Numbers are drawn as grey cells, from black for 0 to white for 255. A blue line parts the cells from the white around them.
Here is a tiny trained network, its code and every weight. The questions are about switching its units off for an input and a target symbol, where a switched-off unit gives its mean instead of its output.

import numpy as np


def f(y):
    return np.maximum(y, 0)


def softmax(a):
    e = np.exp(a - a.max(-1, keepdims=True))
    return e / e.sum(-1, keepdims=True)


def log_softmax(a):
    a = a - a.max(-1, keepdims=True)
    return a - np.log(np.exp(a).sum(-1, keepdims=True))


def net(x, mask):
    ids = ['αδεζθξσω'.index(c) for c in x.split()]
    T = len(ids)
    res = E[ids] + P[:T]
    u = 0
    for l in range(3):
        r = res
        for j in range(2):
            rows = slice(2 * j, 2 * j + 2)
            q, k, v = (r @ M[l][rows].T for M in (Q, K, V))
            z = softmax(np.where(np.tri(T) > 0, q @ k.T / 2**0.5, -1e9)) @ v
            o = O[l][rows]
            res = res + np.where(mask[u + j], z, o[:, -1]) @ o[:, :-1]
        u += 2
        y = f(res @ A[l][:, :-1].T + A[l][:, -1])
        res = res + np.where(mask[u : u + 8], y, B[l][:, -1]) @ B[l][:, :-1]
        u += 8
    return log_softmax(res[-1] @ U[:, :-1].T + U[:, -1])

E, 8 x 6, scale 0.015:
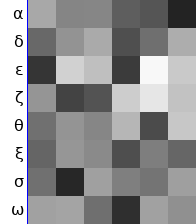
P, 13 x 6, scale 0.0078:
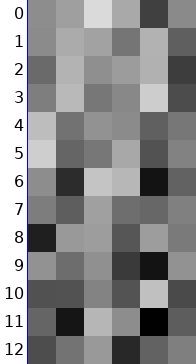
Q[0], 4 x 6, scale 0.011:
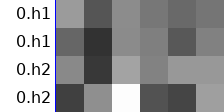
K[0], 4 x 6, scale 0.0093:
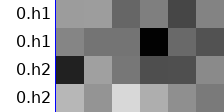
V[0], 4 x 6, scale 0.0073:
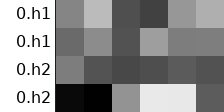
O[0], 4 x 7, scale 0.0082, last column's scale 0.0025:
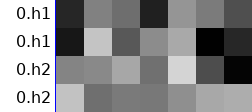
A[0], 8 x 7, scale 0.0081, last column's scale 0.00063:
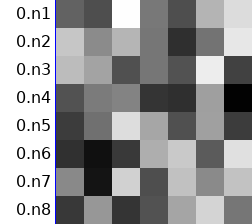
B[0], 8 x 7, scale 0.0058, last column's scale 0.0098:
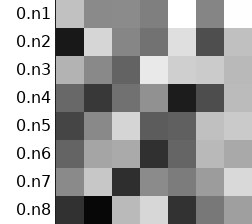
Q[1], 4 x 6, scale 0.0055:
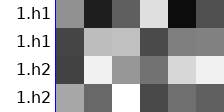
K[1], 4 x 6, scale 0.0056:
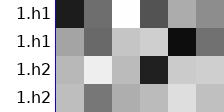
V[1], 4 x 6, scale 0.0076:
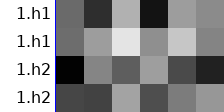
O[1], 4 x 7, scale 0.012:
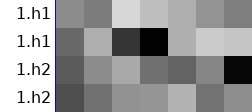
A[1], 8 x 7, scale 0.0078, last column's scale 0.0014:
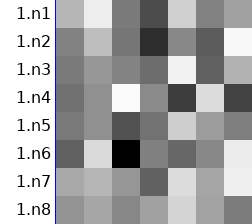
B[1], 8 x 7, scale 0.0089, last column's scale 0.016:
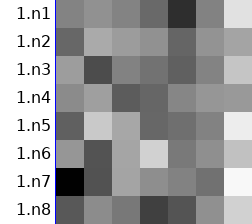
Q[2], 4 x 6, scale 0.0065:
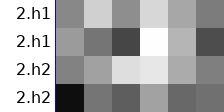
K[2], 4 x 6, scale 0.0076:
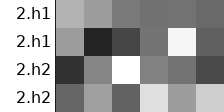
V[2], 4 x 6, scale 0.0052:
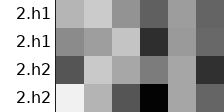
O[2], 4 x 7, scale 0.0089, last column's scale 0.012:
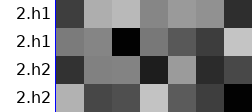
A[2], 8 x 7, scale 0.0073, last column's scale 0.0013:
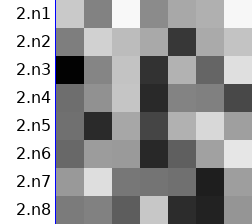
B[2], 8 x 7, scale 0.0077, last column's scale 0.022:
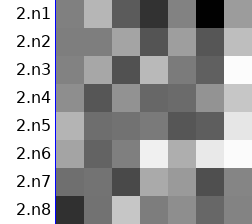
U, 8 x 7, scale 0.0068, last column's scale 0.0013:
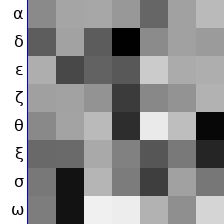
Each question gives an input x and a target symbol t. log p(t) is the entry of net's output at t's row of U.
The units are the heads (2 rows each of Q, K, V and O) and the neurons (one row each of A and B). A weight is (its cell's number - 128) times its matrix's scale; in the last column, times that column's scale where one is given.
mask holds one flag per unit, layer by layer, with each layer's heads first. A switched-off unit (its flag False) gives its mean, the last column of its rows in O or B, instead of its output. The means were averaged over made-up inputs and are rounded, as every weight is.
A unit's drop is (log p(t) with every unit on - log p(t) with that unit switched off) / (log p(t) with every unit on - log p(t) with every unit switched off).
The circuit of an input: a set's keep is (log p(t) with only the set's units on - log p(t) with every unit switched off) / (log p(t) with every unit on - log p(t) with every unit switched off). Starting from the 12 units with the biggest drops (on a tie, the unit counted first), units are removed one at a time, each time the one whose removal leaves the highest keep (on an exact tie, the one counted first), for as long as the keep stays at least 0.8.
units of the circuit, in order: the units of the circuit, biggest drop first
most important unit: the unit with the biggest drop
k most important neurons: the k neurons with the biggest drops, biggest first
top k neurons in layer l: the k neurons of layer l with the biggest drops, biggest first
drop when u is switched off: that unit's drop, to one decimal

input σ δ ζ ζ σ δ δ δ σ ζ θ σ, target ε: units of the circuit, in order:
1.n7, 1.n1
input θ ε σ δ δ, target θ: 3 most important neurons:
1.n6, 0.n8, 0.n3
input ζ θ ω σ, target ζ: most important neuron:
2.n1
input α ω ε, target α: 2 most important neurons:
2.n3, 2.n6
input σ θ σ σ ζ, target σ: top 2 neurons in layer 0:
0.n2, 0.n4
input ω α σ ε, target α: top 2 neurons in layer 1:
1.n6, 1.n4
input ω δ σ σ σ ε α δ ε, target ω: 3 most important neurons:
2.n6, 0.n8, 2.n1
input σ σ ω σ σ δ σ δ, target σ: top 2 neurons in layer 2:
2.n1, 2.n3
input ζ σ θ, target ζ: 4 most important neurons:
2.n1, 2.n6, 1.n6, 2.n2
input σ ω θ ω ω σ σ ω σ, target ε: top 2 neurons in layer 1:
1.n7, 1.n1
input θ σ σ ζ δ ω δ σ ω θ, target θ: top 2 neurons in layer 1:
1.n6, 1.n3
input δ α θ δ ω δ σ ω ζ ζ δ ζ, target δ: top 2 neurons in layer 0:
0.n1, 0.n5
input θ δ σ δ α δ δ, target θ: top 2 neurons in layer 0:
0.n3, 0.n2
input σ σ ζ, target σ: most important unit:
1.n6
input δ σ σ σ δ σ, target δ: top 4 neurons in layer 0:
0.n7, 0.n5, 0.n1, 0.n2
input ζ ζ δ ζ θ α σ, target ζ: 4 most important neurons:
2.n1, 2.n6, 1.n6, 0.n3
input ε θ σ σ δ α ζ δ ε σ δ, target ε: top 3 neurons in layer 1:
1.n7, 1.n1, 1.n5
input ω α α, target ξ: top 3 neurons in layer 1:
1.n7, 1.n6, 1.n4
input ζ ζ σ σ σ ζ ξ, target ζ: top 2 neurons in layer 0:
0.n3, 0.n5
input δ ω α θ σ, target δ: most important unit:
2.h1
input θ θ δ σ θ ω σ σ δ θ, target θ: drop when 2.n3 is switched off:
0.0
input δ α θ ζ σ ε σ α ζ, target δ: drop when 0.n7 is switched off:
0.3
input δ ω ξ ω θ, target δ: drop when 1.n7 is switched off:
0.2
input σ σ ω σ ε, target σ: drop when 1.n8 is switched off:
0.1
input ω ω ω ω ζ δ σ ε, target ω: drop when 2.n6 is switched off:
0.3
